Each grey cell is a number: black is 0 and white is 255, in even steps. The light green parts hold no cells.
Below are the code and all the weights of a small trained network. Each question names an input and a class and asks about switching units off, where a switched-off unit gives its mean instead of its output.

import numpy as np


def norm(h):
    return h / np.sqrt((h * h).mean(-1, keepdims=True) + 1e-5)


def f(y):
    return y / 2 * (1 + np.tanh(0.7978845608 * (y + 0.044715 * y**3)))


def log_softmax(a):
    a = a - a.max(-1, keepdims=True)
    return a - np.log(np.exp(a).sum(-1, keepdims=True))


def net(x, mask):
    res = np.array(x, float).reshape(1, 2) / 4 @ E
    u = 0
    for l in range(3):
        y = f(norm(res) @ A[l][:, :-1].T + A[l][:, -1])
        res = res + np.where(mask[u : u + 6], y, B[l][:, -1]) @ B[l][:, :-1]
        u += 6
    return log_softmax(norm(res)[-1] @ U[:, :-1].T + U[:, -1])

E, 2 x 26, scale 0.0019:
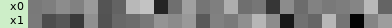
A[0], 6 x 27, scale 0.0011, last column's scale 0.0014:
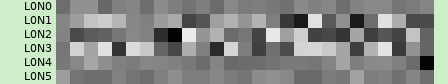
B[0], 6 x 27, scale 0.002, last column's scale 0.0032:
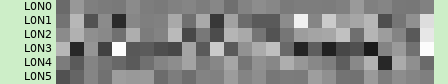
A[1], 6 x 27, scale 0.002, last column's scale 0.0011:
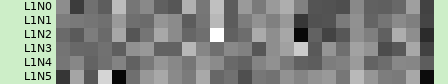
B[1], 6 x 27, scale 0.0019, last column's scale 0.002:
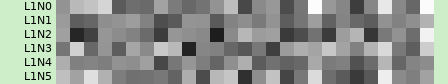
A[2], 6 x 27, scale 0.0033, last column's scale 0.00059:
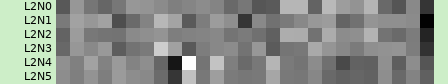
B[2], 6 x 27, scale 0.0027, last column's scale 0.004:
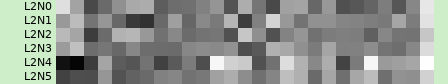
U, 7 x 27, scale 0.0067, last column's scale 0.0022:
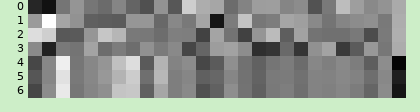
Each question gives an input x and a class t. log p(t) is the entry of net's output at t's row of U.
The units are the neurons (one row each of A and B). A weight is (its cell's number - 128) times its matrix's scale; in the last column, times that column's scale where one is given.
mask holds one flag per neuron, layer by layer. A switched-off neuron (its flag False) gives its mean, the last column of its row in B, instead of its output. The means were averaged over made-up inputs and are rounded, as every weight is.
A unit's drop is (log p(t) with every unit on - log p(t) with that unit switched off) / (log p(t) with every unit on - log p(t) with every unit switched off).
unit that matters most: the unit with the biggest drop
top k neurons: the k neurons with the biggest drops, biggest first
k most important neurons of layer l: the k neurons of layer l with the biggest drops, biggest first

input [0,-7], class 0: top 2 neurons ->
[L0N3; L0N2]
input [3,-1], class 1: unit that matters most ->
L1N5
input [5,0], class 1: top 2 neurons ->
[L0N3; L0N1]
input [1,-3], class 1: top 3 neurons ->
[L0N1; L1N2; L2N4]
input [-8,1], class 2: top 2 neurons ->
[L0N2; L1N3]
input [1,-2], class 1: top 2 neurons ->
[L0N1; L1N5]
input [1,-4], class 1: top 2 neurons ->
[L0N1; L1N2]
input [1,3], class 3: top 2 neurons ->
[L0N1; L2N4]
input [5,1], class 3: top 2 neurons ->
[L0N2; L2N4]
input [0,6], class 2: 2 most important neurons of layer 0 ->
[L0N3; L0N2]
